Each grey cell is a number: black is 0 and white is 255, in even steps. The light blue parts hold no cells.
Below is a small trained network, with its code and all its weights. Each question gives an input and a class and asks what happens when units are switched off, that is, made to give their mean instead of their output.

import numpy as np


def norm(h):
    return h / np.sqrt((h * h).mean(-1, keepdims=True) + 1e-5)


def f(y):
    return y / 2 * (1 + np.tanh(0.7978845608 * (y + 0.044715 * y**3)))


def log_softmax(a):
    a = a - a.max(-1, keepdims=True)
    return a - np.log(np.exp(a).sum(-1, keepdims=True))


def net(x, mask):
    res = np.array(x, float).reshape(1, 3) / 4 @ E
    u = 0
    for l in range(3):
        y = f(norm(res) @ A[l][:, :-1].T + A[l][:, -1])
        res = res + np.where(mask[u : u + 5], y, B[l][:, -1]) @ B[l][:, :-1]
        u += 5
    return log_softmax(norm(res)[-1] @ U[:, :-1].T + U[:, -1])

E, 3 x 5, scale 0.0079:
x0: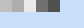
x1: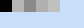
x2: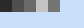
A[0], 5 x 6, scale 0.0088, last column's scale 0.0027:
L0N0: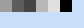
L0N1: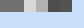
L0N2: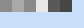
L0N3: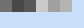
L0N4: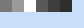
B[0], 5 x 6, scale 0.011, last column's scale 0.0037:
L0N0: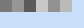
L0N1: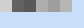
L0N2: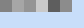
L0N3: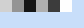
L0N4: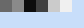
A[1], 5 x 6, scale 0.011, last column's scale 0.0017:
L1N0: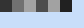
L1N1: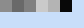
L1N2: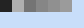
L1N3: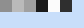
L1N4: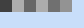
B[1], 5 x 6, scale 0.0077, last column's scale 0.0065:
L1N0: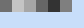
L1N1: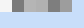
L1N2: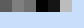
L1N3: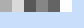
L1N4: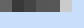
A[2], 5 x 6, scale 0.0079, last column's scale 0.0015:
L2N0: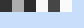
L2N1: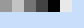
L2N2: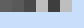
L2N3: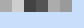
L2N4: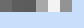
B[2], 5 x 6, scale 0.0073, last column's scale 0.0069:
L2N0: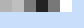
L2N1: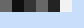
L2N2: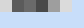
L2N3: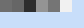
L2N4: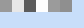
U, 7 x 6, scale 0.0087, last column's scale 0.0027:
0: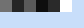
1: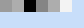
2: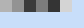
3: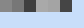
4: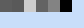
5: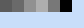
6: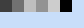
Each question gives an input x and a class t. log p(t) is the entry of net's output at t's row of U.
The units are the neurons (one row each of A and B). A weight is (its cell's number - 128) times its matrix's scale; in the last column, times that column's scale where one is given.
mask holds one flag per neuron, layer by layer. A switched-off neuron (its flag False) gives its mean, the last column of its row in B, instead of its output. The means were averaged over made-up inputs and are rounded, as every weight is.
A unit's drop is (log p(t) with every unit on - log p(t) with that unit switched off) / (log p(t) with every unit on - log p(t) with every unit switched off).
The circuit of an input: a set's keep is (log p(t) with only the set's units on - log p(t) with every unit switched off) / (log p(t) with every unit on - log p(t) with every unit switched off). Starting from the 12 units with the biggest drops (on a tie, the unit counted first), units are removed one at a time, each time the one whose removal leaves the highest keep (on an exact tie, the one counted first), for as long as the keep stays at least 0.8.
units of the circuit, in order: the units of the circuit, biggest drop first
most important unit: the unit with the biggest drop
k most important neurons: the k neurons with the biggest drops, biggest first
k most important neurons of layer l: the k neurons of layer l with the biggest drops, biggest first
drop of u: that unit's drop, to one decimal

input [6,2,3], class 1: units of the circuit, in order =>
L0N1, L0N4
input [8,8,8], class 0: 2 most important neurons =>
L1N2, L1N4
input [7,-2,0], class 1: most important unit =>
L0N4
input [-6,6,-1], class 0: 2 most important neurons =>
L1N2, L0N1
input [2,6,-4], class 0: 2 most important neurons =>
L1N2, L2N1
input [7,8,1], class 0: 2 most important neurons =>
L1N2, L2N1
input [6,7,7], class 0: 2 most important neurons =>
L1N2, L1N4
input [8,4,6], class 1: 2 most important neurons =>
L0N1, L0N4
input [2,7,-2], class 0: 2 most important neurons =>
L1N2, L2N1
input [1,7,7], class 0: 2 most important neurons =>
L1N2, L1N4
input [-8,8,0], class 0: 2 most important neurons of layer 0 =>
L0N1, L0N4
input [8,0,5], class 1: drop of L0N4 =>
0.8
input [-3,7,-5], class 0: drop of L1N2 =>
0.2
